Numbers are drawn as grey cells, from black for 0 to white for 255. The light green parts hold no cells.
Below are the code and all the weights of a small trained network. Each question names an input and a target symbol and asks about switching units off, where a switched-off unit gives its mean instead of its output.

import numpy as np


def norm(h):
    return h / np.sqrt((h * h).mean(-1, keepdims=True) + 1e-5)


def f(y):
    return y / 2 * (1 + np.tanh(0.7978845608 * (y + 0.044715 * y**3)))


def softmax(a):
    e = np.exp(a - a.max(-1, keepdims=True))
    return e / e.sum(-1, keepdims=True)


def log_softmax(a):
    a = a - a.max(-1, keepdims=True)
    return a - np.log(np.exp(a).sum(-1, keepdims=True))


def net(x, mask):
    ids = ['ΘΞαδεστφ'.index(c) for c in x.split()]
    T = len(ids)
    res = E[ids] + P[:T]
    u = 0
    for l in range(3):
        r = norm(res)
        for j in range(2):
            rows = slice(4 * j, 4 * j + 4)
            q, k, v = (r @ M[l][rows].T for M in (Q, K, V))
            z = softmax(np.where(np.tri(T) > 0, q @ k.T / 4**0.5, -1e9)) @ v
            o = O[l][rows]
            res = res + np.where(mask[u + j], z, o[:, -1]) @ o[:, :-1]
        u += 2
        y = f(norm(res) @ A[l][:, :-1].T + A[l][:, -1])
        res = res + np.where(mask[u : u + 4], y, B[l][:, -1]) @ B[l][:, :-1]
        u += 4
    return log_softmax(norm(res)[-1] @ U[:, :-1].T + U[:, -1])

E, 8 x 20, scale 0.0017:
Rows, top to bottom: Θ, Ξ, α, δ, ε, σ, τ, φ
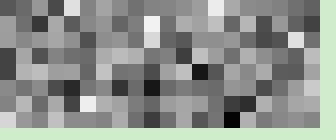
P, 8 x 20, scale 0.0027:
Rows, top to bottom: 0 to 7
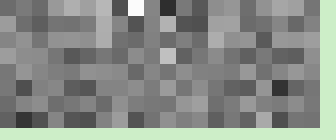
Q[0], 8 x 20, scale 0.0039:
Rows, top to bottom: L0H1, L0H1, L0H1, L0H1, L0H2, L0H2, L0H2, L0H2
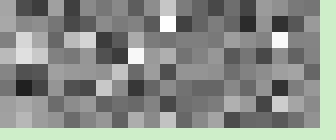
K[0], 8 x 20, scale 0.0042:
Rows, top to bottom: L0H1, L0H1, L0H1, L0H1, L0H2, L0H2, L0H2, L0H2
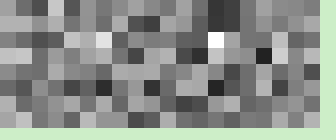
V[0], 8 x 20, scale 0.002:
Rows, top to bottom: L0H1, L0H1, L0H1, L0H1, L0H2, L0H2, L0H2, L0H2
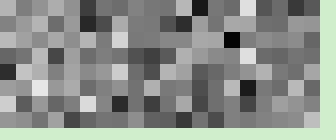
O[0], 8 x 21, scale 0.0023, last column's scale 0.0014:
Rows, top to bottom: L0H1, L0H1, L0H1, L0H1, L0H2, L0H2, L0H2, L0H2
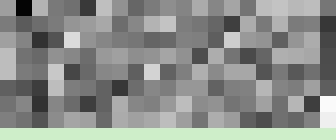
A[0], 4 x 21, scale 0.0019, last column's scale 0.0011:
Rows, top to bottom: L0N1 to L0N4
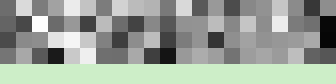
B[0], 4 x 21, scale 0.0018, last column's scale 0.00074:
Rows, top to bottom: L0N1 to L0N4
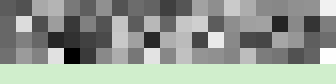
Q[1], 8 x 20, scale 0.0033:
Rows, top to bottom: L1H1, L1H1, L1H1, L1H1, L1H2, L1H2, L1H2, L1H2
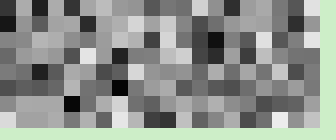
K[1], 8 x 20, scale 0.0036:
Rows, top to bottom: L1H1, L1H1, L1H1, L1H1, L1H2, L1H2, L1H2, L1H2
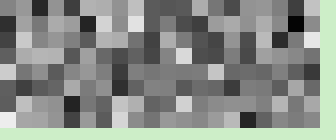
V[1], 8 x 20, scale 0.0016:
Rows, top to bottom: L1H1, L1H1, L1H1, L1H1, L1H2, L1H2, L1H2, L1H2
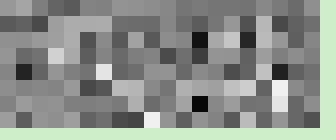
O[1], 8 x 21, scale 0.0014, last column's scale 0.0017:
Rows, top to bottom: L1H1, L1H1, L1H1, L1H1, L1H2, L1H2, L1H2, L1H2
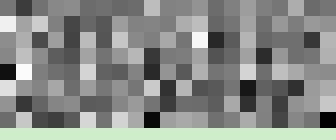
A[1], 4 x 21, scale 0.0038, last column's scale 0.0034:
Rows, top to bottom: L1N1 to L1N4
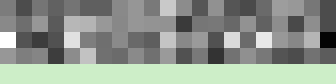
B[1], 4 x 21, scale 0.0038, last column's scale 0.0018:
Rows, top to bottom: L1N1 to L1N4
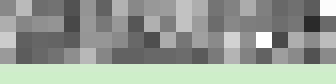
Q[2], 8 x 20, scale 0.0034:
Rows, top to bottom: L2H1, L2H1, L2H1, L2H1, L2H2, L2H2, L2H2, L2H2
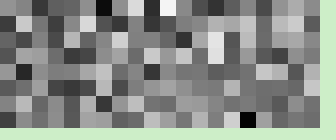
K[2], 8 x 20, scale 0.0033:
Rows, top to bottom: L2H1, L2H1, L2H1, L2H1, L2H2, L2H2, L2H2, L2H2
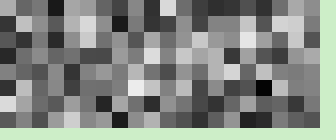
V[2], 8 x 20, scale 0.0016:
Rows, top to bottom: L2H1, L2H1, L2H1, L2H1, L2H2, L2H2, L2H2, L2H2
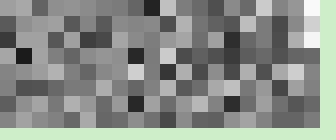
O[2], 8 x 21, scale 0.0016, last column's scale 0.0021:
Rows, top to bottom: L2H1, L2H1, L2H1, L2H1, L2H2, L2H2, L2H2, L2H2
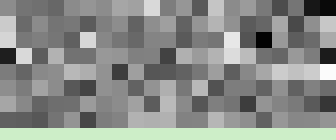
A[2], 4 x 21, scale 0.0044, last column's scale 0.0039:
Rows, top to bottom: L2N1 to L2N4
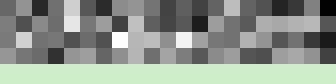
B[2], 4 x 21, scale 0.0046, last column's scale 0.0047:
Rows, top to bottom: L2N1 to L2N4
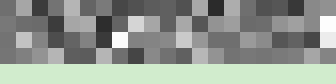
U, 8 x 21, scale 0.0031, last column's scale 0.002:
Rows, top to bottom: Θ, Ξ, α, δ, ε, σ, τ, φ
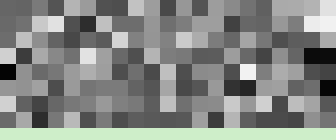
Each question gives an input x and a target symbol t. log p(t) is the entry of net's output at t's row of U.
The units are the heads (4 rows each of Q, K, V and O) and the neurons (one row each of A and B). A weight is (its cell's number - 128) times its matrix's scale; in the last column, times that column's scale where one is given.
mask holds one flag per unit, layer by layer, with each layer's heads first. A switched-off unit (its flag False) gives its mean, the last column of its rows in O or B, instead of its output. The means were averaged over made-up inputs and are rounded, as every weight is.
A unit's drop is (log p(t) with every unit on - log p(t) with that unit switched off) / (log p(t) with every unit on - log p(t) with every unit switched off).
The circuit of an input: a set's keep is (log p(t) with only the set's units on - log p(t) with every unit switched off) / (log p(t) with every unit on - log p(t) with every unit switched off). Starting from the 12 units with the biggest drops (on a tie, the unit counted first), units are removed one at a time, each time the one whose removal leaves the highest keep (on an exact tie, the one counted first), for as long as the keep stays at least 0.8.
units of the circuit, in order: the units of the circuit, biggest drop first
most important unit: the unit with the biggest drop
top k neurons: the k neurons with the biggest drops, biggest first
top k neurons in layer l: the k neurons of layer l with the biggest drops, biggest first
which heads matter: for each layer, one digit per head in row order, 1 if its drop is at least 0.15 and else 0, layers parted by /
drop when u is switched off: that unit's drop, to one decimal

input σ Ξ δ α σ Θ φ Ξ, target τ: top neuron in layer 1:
(L1N3)
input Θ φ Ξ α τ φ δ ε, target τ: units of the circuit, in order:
(L0H1 L1N3)
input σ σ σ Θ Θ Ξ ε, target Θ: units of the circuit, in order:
(L1N1 L2N3)
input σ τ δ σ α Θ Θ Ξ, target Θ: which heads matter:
11 / 10 / 00
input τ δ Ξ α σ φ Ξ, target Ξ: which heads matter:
11 / 10 / 10
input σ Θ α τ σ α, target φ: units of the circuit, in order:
(L0H1 L2N1)
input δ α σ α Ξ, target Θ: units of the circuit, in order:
(L1H1 L2N3)
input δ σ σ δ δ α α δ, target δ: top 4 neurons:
(L1N2 L1N4 L2N3 L1N1)
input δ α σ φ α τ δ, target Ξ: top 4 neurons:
(L1N1 L1N2 L2N2 L2N3)
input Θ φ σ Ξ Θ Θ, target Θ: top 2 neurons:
(L1N1 L2N2)
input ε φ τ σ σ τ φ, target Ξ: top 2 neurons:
(L1N1 L0N1)
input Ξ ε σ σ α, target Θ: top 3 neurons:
(L1N1 L2N2 L2N3)
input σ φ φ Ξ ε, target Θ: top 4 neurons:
(L1N1 L0N4 L1N3 L2N3)
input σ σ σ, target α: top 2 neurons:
(L1N1 L0N1)
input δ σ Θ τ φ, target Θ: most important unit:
L0H1
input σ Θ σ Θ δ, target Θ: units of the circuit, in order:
(L1H1 L1N1 L2N2)
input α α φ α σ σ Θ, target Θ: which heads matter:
10 / 00 / 00
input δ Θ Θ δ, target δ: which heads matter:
01 / 00 / 00
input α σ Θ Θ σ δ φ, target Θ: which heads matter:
10 / 00 / 00
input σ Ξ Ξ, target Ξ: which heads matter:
11 / 00 / 00
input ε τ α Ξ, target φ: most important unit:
L0H1
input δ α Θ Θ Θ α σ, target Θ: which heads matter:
01 / 00 / 00
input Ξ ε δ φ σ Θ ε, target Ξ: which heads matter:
01 / 00 / 00
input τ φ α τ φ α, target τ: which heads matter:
10 / 00 / 00
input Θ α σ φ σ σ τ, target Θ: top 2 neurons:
(L1N1 L0N1)
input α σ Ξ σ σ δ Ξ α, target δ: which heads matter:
11 / 00 / 00
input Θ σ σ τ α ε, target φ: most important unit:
L2N1
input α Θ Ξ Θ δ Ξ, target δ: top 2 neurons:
(L1N2 L1N4)
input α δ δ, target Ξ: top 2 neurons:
(L1N2 L1N1)
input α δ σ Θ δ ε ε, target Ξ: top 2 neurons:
(L1N1 L0N2)
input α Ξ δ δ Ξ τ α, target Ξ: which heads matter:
11 / 00 / 10
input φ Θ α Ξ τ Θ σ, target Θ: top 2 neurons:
(L0N3 L1N1)
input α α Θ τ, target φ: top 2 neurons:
(L2N1 L1N1)
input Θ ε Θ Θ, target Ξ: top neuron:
(L1N1)
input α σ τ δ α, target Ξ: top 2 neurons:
(L0N3 L0N1)
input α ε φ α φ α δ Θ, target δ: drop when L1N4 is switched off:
0.5
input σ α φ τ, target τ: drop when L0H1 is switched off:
1.3
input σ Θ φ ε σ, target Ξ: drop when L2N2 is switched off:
0.2
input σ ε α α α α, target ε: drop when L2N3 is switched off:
0.1
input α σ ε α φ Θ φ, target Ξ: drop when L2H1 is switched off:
0.0
